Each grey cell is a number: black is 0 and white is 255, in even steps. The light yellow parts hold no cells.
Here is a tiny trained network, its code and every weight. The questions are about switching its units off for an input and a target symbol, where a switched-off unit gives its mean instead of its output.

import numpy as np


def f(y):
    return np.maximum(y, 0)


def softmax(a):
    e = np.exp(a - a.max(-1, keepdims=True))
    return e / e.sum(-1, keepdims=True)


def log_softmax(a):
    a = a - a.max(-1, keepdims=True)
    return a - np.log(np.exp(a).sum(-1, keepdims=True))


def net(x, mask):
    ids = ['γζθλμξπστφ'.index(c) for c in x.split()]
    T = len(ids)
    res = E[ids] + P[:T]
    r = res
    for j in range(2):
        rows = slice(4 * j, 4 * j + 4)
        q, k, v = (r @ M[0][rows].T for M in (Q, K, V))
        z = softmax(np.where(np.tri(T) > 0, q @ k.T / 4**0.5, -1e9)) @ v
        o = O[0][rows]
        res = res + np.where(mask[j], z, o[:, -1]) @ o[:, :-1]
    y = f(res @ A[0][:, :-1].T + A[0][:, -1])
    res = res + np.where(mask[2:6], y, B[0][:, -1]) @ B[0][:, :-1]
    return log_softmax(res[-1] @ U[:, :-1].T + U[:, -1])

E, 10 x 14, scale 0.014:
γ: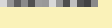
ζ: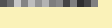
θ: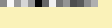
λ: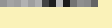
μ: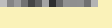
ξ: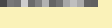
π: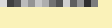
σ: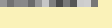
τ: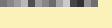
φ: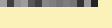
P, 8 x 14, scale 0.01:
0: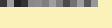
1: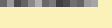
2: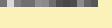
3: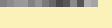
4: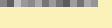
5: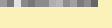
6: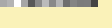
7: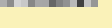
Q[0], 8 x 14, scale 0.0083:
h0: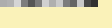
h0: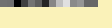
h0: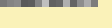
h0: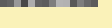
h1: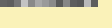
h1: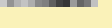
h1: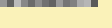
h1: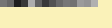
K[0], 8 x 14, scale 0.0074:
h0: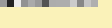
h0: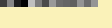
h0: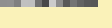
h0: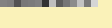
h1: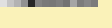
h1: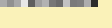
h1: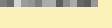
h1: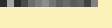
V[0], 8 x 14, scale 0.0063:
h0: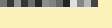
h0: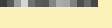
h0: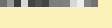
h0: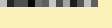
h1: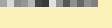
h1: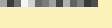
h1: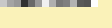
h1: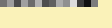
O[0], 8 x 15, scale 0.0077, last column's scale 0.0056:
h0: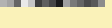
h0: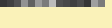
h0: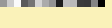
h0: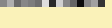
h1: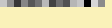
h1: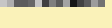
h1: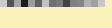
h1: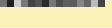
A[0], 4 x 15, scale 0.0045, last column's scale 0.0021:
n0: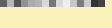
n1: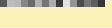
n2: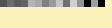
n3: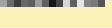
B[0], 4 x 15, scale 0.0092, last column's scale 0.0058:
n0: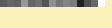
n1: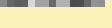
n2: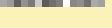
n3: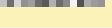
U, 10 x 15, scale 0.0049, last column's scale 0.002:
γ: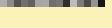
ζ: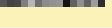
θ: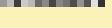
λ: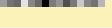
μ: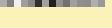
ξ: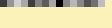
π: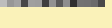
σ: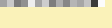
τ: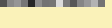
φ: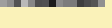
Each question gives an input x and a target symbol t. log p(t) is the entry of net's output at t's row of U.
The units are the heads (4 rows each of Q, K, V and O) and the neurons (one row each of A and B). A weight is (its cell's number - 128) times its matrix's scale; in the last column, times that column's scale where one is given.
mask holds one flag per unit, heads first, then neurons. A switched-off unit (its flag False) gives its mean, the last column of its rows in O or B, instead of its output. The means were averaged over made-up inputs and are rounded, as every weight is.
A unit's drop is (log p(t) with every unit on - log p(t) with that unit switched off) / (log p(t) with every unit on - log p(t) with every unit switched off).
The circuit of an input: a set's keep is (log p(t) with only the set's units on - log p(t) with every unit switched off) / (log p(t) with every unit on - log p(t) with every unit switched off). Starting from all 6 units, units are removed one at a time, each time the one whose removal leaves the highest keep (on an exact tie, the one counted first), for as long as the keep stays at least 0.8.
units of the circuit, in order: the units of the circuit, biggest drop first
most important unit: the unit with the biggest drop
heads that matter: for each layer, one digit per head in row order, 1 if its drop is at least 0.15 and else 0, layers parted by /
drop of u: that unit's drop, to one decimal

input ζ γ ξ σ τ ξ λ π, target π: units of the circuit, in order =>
h1; h0
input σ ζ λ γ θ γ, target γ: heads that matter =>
01
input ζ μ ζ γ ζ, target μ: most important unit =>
h1
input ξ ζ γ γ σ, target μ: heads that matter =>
11
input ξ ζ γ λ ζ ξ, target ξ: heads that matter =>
11
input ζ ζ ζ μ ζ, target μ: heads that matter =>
11
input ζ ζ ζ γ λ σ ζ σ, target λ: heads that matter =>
10
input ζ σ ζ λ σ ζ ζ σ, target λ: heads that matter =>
10
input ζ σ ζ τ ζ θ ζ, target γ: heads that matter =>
01
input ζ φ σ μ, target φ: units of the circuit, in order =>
h1; h0; n0
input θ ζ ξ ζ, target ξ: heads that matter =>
10
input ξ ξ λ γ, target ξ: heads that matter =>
11
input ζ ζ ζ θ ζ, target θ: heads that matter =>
01
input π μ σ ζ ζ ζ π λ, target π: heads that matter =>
01
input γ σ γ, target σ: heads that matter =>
01
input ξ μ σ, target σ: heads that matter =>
11
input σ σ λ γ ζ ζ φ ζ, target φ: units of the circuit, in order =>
h0
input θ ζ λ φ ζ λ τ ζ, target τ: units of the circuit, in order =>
h0; h1
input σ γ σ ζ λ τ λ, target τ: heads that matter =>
10
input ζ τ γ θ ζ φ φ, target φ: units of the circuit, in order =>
h0
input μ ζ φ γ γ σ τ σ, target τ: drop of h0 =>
1.0
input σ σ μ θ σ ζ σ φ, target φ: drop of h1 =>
0.4
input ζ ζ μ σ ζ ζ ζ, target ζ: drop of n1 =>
0.0
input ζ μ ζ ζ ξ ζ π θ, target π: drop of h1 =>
1.0
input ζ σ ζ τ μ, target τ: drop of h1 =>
0.2
